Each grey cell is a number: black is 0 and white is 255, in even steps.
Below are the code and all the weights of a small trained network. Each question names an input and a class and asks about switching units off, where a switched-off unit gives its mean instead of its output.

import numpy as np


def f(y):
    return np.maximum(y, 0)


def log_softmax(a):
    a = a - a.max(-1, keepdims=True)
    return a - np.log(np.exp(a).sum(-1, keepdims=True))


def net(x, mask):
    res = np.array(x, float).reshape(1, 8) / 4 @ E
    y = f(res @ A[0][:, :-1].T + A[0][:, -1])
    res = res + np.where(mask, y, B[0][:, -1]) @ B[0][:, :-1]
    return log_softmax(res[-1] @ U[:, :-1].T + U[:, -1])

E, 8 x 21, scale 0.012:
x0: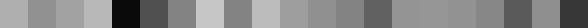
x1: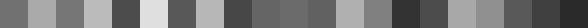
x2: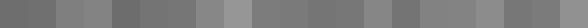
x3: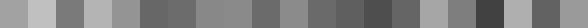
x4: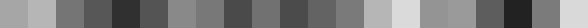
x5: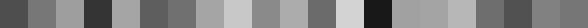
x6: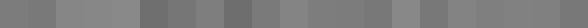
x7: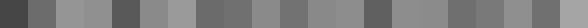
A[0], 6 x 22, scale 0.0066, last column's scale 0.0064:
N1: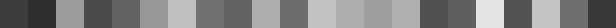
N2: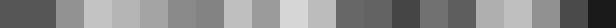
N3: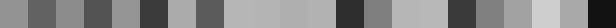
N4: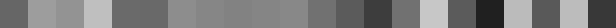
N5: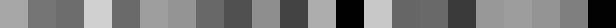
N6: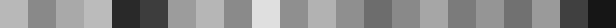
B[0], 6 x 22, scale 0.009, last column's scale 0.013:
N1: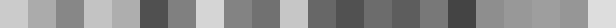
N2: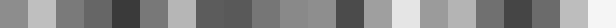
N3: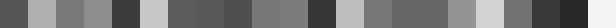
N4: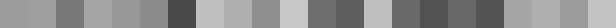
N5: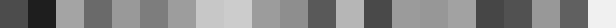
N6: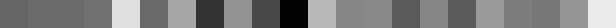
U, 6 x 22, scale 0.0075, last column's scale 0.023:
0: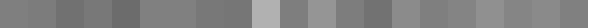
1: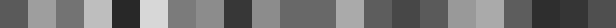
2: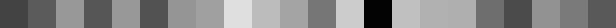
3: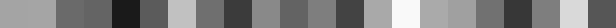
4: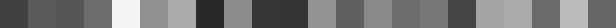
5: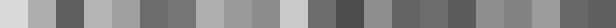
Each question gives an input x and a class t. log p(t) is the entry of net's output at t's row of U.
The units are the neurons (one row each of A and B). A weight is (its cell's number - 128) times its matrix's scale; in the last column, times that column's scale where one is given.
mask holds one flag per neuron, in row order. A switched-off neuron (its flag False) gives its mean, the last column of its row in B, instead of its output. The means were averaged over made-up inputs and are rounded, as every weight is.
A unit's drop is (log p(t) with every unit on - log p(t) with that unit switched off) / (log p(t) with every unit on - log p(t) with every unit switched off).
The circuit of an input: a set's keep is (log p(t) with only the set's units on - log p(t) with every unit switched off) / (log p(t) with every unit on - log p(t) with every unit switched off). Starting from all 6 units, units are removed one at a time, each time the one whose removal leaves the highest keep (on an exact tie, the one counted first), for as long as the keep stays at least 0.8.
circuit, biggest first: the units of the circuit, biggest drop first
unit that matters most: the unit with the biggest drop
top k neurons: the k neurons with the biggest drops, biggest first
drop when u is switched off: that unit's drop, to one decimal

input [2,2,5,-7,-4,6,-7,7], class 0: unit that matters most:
N5
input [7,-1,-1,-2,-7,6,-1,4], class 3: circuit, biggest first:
(N2 N5)
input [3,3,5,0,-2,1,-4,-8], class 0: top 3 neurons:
(N3 N1 N5)
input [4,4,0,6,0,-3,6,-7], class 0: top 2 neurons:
(N3 N1)
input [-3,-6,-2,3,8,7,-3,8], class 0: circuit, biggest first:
(N2 N5 N3)
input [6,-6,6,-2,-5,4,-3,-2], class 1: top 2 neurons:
(N3 N5)
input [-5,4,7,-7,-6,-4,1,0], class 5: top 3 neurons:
(N1 N6 N3)
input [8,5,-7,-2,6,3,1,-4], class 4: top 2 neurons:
(N6 N2)
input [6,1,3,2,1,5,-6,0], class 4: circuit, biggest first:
(N6 N5)
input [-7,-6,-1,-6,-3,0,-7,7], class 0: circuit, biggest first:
(N6 N3)
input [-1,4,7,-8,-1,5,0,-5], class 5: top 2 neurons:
(N1 N5)
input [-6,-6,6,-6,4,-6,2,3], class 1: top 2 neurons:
(N3 N6)
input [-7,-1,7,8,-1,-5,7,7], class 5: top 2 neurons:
(N4 N6)
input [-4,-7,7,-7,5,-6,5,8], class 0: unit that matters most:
N1
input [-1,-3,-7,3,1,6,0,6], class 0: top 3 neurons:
(N5 N4 N3)
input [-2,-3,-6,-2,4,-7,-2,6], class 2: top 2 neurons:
(N5 N2)
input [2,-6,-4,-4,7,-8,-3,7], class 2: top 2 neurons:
(N5 N2)
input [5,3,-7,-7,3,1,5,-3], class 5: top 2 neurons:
(N1 N2)
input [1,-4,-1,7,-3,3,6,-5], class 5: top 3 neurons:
(N4 N5 N6)
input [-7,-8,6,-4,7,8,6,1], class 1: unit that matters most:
N3
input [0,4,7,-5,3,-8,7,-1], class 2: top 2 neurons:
(N5 N3)
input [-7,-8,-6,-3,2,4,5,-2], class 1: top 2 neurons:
(N3 N6)
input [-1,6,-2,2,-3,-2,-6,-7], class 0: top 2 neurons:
(N3 N1)
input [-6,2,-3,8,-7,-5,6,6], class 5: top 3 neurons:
(N4 N6 N3)
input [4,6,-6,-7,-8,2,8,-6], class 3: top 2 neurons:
(N2 N3)
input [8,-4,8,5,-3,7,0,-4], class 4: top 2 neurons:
(N6 N5)
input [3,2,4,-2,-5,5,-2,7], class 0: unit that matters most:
N5
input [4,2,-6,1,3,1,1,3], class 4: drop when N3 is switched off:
0.3
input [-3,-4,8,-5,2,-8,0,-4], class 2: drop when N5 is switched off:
0.8
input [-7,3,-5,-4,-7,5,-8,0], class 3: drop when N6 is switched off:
0.2
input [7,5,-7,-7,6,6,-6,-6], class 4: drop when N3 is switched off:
0.1
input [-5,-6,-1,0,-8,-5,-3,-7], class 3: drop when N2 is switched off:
0.8
